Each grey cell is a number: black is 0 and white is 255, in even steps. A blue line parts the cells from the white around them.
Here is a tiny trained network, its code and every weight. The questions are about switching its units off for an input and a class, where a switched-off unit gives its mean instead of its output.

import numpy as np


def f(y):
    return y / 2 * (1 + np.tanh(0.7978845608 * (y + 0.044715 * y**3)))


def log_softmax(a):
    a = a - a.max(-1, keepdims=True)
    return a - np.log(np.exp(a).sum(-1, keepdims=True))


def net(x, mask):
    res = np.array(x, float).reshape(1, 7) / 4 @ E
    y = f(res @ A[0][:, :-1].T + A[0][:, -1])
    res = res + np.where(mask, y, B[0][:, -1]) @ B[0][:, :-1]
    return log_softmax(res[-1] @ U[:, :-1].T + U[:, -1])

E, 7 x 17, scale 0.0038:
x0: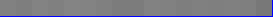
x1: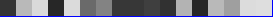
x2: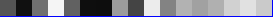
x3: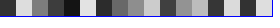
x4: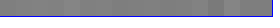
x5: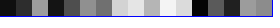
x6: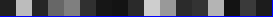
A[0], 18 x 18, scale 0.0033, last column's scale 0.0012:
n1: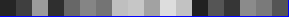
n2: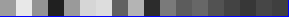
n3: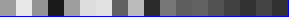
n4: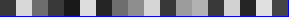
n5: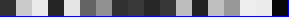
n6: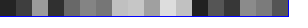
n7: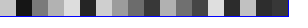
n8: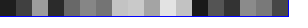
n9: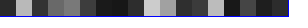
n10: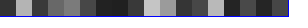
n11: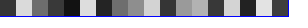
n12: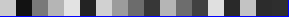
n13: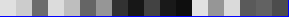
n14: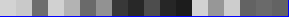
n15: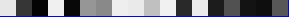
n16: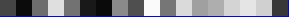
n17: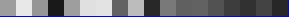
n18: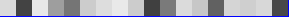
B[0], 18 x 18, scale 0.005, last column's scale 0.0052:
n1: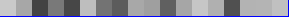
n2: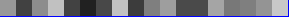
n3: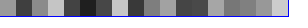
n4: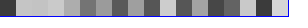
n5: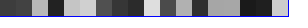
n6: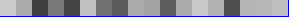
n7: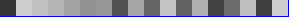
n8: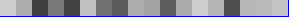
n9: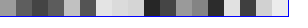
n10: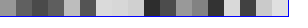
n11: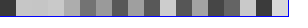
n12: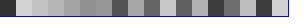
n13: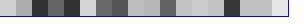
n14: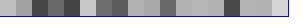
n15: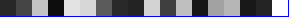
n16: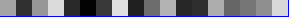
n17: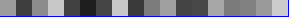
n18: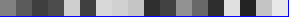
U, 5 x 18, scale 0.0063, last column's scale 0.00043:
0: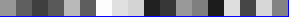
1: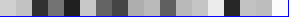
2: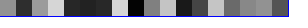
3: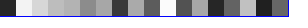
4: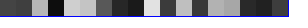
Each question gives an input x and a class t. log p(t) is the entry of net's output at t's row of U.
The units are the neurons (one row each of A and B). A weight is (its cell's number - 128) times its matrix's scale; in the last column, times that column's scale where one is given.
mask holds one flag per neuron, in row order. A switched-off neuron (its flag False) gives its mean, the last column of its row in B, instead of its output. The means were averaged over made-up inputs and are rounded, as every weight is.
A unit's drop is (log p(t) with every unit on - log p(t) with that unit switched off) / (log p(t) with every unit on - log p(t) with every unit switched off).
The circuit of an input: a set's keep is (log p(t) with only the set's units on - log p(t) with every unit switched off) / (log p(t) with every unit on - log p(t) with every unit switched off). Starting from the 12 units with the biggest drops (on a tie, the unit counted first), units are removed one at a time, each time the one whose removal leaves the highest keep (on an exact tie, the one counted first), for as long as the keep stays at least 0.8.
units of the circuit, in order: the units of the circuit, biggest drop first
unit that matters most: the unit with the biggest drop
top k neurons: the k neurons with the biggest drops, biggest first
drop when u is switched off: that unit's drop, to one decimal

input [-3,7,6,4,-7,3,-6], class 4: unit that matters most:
n5
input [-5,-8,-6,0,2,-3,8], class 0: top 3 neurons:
n9; n10; n5
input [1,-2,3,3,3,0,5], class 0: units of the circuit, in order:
n9; n10
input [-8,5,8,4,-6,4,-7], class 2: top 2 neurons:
n16; n9
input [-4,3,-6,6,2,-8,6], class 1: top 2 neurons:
n13; n14
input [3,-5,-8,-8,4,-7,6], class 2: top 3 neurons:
n17; n3; n2
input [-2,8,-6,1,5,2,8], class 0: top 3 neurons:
n9; n10; n15
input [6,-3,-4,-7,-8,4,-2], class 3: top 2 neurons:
n12; n7
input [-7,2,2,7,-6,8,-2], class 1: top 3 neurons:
n8; n6; n1
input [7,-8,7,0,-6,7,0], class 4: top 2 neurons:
n15; n13
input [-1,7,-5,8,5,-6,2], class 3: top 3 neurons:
n11; n4; n15
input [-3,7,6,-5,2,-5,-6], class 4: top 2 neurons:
n5; n9
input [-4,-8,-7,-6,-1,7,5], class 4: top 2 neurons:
n15; n13
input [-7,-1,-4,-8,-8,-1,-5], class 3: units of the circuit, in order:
n12
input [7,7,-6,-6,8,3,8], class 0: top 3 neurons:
n9; n10; n15
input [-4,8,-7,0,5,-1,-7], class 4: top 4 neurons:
n5; n9; n10; n16
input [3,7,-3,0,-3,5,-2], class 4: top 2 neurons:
n5; n13
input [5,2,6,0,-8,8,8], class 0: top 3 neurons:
n9; n10; n13
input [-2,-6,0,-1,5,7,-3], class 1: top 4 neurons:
n8; n6; n1; n5
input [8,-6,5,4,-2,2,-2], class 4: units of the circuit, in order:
n15
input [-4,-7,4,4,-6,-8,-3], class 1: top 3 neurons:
n13; n14; n5
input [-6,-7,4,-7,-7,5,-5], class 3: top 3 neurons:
n12; n7; n5
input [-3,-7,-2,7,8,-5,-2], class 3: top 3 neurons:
n11; n4; n5
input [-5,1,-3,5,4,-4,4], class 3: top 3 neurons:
n11; n4; n18
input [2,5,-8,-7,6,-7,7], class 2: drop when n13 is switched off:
-0.1
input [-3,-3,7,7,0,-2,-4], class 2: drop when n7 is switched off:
0.4
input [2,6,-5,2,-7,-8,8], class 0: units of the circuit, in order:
n9
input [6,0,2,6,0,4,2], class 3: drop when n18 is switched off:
0.0
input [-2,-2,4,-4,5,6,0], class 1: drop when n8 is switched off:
0.1
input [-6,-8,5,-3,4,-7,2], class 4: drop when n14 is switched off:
-0.1
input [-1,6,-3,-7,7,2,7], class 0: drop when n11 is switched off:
0.2
